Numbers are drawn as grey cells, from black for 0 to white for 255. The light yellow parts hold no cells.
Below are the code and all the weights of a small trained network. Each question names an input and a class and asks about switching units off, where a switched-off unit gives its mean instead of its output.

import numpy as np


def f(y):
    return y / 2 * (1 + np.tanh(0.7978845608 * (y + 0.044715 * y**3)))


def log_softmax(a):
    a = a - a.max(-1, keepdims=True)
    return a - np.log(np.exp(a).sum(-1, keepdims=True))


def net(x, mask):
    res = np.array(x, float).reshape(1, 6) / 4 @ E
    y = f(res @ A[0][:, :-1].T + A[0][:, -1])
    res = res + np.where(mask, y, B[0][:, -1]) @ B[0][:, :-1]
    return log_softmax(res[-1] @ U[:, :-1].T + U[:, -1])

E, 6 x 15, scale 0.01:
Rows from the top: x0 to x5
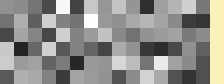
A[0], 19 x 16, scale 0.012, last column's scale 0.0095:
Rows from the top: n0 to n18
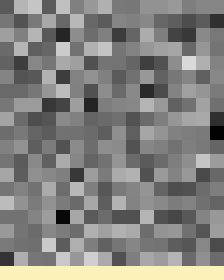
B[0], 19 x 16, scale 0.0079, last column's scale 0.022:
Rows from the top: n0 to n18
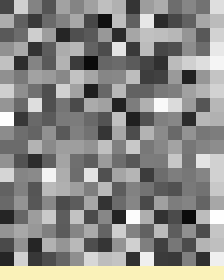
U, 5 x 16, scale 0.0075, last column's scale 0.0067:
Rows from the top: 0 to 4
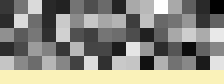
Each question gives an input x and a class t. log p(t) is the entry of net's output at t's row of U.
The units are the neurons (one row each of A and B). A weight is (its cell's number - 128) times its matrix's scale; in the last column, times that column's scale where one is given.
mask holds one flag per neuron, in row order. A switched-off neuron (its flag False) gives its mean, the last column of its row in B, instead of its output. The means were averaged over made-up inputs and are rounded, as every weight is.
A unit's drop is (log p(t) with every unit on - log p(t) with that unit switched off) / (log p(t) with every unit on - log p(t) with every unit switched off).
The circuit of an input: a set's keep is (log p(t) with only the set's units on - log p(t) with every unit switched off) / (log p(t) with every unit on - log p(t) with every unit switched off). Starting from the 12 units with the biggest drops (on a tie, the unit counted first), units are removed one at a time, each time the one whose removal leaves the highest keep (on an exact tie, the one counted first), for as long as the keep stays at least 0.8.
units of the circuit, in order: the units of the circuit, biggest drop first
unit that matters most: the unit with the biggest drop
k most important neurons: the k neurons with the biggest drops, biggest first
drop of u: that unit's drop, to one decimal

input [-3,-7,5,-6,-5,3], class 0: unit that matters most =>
n7
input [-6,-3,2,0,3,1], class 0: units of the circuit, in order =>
(n7, n2)
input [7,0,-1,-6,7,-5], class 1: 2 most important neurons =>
(n0, n3)
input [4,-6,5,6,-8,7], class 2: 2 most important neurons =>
(n4, n6)
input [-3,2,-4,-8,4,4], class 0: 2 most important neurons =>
(n2, n7)
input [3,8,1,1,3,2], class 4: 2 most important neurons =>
(n12, n16)
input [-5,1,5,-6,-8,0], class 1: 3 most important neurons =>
(n18, n0, n3)
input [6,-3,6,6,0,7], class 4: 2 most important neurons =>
(n18, n4)
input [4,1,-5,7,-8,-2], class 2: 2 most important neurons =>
(n4, n6)
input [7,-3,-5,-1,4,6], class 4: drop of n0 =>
0.0
